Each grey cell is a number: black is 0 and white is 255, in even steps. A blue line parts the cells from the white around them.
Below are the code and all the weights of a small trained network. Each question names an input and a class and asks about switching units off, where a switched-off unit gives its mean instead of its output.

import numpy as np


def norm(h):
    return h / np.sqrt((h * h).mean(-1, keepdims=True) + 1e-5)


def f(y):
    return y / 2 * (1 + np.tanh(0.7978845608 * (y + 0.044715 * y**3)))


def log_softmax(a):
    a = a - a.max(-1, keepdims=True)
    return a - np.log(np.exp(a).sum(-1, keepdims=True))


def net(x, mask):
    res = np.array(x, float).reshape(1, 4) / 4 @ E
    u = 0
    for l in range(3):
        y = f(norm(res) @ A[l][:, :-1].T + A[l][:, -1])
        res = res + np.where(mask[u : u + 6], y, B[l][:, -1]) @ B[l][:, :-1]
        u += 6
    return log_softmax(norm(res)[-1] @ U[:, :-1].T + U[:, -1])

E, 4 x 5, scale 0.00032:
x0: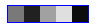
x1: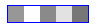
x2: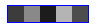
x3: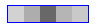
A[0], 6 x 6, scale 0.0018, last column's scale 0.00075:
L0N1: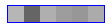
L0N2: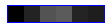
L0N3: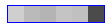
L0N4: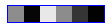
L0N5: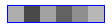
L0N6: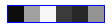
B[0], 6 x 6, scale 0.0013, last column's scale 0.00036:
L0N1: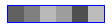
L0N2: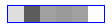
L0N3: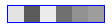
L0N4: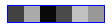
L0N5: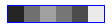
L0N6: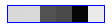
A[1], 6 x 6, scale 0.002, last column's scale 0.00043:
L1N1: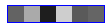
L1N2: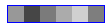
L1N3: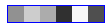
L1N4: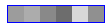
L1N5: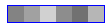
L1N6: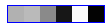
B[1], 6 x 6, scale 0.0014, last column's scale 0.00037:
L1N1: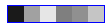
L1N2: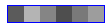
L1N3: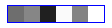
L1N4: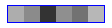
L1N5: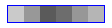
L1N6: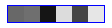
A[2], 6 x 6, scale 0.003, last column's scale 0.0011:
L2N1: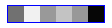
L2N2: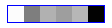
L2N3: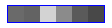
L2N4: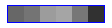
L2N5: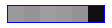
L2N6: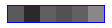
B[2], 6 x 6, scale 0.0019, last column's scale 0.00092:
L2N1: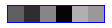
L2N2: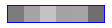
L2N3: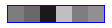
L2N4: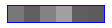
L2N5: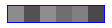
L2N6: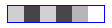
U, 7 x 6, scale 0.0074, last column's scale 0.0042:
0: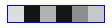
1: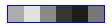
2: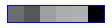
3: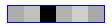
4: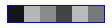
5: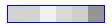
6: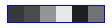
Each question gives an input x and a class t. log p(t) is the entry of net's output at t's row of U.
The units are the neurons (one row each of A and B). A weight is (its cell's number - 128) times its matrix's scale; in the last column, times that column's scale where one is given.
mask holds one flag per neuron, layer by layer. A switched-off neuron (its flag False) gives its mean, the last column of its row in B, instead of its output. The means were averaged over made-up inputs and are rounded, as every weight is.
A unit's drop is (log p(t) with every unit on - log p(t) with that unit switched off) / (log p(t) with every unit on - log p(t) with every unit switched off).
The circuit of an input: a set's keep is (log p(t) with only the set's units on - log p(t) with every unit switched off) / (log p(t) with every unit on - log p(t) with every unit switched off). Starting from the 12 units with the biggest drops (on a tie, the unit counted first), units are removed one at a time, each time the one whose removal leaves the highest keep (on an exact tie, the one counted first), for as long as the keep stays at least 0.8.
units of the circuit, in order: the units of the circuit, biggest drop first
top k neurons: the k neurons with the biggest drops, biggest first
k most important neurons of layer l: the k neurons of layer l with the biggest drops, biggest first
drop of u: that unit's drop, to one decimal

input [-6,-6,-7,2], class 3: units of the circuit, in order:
L1N3, L1N6
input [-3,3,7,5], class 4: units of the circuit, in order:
L2N1, L1N1
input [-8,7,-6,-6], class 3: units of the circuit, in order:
L1N3, L1N6
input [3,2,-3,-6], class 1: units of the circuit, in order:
L0N6
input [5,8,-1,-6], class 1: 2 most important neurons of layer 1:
L1N3, L1N6
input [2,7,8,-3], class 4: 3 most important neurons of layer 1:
L1N1, L1N6, L1N3
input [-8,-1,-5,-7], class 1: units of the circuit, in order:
L0N6, L2N1
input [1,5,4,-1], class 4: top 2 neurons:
L2N1, L2N6
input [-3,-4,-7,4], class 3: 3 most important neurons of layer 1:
L1N3, L1N6, L1N4
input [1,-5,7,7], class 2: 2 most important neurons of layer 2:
L2N1, L2N3
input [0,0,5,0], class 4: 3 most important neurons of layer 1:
L1N1, L1N6, L1N2
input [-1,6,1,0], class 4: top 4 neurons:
L2N1, L0N2, L2N6, L0N6
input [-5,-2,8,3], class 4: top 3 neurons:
L1N1, L2N3, L0N4
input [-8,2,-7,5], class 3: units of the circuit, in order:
L1N6
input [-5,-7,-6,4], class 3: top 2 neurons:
L1N3, L1N6
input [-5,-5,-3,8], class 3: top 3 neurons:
L1N6, L1N3, L0N2
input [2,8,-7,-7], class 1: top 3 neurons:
L0N6, L2N6, L0N2
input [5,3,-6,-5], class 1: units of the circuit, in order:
L0N6, L0N4
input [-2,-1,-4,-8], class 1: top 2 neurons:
L0N6, L2N1
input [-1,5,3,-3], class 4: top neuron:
L2N1
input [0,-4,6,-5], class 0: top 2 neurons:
L2N6, L0N2
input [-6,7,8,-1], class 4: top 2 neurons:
L2N1, L1N1
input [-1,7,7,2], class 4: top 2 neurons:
L2N1, L2N6
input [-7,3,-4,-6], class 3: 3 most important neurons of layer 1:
L1N3, L1N6, L1N1
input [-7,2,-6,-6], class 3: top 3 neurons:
L1N3, L1N6, L1N1
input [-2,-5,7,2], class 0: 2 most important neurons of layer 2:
L2N6, L2N2
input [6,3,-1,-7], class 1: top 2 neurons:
L0N6, L1N3
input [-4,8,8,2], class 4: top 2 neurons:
L2N1, L1N1
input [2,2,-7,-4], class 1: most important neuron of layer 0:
L0N6
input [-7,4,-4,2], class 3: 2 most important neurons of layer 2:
L2N6, L2N1
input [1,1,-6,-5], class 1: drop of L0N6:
1.2
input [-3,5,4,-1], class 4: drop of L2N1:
0.6
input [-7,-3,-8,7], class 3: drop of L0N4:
-0.1
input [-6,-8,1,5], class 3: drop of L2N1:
0.2
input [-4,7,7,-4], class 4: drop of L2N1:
0.6
